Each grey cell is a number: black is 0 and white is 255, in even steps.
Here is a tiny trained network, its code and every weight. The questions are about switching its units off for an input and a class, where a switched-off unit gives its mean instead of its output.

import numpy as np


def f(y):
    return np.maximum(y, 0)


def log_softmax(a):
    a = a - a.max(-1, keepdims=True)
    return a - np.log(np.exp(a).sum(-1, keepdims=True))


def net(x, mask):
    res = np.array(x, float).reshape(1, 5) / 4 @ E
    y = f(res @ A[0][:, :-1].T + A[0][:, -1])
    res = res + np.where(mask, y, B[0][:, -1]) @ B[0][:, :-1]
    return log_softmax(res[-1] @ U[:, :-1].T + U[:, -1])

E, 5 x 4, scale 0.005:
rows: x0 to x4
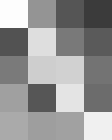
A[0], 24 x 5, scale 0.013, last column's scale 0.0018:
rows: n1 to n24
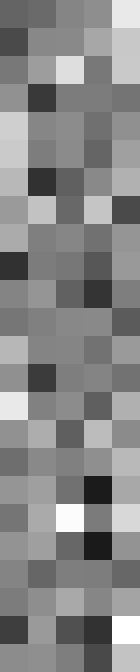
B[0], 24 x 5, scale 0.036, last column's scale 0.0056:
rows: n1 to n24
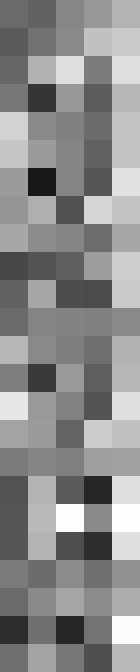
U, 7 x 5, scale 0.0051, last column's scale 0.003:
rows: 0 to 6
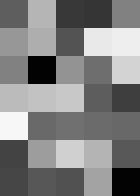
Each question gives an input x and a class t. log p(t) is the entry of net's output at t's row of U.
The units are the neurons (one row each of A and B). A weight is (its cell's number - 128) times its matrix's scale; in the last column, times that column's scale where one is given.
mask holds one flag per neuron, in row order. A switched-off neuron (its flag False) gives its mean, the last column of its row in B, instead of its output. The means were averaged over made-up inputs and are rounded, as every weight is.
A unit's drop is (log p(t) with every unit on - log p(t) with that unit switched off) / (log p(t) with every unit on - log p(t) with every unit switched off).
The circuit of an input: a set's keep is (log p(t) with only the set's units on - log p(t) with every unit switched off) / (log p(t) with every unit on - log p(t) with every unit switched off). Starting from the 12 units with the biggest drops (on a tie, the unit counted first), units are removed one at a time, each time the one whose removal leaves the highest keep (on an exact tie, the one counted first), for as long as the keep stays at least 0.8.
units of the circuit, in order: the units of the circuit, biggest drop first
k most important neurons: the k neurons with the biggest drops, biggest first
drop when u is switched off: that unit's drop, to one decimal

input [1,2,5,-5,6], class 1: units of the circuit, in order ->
(n8; n16)
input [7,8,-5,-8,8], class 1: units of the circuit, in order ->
(n8)
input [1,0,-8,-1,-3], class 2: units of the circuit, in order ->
(n7; n4)
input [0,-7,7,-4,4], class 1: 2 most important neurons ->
(n8; n16)
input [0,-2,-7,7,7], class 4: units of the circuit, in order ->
(n23; n19)
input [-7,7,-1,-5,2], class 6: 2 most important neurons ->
(n23; n10)
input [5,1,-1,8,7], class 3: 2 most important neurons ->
(n19; n3)
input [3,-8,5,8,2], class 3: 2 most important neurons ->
(n19; n3)
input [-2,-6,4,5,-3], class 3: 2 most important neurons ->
(n23; n10)
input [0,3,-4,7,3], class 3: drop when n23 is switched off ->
0.2
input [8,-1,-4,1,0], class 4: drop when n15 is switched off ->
0.1
